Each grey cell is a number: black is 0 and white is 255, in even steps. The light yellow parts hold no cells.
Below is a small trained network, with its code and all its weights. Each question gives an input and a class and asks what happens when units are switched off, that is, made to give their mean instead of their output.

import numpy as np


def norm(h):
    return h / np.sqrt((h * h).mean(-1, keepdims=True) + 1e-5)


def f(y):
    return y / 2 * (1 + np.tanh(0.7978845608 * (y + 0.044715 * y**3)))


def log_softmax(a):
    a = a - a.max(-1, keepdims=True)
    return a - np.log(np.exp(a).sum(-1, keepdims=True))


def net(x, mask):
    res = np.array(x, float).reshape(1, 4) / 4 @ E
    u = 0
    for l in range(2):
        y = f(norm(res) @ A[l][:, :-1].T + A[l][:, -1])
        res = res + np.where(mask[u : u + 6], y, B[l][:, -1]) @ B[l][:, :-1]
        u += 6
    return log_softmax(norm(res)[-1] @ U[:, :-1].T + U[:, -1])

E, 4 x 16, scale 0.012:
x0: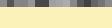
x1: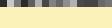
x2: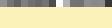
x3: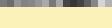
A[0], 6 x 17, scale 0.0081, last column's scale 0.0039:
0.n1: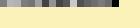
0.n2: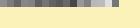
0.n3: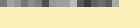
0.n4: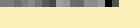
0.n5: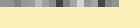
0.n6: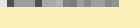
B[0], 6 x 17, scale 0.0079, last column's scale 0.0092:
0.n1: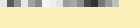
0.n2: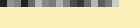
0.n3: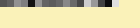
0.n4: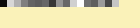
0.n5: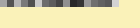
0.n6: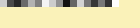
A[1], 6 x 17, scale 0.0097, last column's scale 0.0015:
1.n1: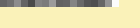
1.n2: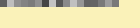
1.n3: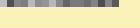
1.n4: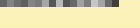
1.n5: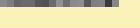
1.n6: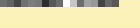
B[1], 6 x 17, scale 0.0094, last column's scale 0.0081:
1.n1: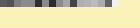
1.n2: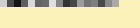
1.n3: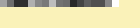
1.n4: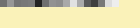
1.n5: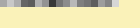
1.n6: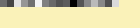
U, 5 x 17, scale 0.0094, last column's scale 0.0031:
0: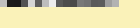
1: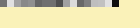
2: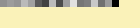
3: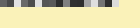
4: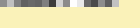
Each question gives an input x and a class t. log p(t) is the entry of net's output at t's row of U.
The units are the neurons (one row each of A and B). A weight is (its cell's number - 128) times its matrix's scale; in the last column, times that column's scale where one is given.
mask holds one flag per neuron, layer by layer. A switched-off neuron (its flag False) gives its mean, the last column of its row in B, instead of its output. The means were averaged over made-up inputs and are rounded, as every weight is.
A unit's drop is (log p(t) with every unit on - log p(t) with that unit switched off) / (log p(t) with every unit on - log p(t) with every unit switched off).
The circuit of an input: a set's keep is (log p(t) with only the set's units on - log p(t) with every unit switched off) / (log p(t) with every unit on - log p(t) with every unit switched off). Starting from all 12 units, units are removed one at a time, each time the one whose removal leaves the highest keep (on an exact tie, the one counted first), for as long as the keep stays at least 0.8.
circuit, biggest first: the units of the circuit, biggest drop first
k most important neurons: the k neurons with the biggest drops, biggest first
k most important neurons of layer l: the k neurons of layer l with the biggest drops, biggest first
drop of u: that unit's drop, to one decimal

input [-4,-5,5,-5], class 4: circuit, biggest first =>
0.n4
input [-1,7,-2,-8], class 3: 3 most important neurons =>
0.n3, 1.n6, 0.n6
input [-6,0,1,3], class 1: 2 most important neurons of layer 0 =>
0.n6, 0.n4
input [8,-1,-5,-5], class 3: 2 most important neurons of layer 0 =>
0.n3, 0.n6
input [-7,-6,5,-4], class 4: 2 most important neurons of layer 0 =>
0.n4, 0.n1
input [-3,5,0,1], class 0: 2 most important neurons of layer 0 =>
0.n1, 0.n5
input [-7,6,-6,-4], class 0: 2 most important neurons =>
0.n1, 1.n2
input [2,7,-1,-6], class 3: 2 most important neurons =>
0.n3, 1.n6
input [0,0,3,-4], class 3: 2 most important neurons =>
1.n6, 0.n6
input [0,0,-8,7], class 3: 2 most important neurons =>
0.n6, 0.n2
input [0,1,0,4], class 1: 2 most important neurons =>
0.n6, 0.n5
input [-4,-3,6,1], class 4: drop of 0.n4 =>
0.1
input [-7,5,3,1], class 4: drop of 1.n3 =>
0.0
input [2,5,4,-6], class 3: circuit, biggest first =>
1.n6
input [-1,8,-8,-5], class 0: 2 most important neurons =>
0.n1, 1.n2
